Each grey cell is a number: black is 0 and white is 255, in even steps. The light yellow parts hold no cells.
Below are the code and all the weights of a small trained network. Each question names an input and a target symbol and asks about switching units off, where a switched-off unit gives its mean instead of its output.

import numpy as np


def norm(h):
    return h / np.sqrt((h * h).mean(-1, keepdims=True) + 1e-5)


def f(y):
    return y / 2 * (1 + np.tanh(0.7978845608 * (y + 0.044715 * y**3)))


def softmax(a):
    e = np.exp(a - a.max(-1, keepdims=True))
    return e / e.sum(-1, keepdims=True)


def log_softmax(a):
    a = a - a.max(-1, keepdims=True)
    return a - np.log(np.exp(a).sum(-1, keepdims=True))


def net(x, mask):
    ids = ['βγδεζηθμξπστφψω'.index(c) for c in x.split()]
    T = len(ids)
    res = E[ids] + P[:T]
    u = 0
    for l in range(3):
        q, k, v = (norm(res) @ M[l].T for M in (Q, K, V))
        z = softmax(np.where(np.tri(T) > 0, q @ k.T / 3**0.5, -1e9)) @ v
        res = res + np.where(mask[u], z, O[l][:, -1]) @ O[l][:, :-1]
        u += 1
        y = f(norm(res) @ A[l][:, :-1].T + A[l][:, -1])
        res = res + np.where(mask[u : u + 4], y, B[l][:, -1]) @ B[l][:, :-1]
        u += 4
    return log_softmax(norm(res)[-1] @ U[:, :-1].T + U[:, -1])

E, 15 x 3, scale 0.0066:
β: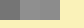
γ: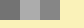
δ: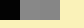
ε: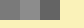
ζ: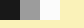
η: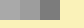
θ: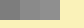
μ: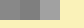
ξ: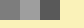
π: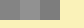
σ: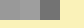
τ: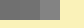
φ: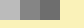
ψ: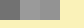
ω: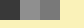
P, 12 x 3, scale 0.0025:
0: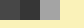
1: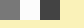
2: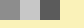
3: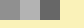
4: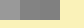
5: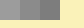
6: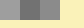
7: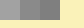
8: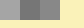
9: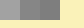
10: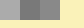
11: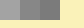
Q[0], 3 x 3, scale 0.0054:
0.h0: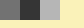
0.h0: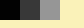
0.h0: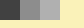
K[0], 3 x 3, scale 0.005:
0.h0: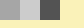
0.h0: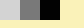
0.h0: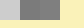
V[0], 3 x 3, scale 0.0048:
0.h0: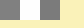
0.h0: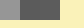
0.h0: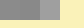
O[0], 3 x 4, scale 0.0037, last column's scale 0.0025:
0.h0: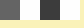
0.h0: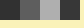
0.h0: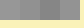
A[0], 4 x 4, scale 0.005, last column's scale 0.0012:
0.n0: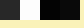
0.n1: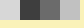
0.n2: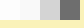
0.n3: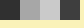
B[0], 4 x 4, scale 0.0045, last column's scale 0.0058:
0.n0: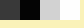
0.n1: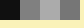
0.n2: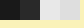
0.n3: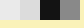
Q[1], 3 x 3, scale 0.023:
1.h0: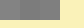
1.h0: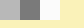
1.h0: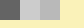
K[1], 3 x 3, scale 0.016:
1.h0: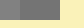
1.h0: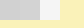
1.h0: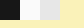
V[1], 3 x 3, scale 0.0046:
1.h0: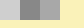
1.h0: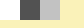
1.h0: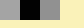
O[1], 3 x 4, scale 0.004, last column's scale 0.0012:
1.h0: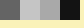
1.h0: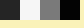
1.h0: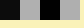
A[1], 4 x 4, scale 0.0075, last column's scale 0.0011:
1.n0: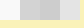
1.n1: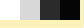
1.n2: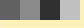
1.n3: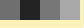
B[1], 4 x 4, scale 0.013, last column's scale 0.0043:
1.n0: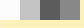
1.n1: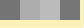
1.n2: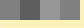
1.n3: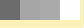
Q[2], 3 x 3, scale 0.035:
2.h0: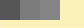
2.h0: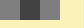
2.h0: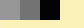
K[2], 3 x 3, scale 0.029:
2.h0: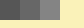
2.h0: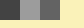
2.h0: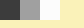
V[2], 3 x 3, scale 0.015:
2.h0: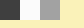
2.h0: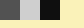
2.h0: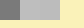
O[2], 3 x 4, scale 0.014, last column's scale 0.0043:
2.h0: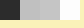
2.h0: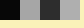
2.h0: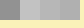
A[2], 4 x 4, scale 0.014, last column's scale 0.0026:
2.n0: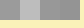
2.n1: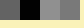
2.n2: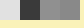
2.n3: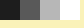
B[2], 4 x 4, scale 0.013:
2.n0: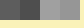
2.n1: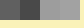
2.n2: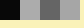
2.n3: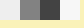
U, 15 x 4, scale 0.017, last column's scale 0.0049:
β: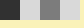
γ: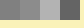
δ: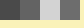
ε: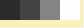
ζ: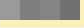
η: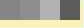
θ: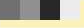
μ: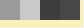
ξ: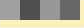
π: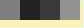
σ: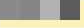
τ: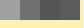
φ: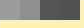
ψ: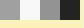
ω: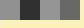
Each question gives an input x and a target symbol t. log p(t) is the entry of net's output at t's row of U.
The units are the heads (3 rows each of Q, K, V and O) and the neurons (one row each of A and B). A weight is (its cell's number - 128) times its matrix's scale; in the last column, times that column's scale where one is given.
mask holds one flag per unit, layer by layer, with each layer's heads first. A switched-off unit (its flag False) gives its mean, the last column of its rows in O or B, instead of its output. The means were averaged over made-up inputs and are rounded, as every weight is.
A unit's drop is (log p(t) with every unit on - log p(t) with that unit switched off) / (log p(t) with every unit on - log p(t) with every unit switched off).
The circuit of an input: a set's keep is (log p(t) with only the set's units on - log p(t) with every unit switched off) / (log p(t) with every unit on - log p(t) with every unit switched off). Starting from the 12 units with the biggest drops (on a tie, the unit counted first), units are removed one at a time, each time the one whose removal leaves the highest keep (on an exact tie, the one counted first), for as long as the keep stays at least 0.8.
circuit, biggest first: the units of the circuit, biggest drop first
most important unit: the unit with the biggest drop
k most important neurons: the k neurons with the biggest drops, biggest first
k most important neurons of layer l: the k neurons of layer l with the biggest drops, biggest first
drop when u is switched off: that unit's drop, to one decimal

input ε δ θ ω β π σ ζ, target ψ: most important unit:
1.n0
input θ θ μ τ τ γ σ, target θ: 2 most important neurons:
[0.n2 0.n0]
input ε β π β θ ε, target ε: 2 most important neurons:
[0.n0 0.n2]
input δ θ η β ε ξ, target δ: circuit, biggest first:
[2.h0 1.h0 2.n3]
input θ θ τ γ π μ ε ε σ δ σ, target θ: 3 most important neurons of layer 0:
[0.n0 0.n2 0.n1]
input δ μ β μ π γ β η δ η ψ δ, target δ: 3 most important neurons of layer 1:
[1.n3 1.n1 1.n0]
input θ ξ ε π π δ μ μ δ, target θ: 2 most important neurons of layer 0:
[0.n0 0.n1]
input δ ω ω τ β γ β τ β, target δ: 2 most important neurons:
[1.n3 2.n3]
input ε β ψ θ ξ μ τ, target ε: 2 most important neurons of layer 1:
[1.n2 1.n3]
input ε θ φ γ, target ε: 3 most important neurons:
[0.n2 0.n0 1.n2]
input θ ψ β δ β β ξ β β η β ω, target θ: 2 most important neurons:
[0.n0 1.n3]
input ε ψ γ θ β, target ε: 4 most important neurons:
[0.n2 0.n0 1.n2 2.n2]
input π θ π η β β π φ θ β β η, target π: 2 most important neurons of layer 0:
[0.n2 0.n0]
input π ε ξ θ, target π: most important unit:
1.h0
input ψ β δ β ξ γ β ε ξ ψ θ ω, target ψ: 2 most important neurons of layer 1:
[1.n3 1.n1]
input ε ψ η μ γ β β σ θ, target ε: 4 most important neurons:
[0.n2 0.n0 1.n2 2.n2]
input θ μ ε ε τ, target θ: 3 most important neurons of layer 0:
[0.n2 0.n0 0.n1]
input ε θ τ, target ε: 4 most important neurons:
[0.n0 0.n2 1.n2 2.n2]
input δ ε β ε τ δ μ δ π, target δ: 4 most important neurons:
[0.n2 1.n3 0.n3 2.n3]
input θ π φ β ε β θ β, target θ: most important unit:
1.h0
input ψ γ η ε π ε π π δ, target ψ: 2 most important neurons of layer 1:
[1.n3 1.n1]
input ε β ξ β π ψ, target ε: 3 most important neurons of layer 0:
[0.n2 0.n0 0.n1]
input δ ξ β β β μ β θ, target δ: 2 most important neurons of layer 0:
[0.n2 0.n3]
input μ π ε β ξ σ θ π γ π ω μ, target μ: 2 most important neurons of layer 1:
[1.n3 1.n2]
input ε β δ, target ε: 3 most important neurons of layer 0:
[0.n2 0.n0 0.n1]
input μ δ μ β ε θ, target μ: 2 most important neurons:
[1.n3 0.n0]
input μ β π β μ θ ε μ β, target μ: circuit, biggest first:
[2.n3]
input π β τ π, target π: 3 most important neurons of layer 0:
[0.n2 0.n0 0.n1]
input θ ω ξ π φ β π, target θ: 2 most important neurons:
[0.n0 1.n3]
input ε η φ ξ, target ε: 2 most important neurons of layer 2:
[2.n2 2.n3]
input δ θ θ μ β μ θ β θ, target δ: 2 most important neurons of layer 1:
[1.n3 1.n1]
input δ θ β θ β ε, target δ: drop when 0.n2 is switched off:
0.2
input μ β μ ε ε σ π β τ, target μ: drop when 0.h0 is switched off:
0.2
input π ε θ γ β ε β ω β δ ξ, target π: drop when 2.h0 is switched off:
0.5
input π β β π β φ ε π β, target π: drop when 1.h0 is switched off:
0.8
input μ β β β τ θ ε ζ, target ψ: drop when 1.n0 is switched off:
0.6
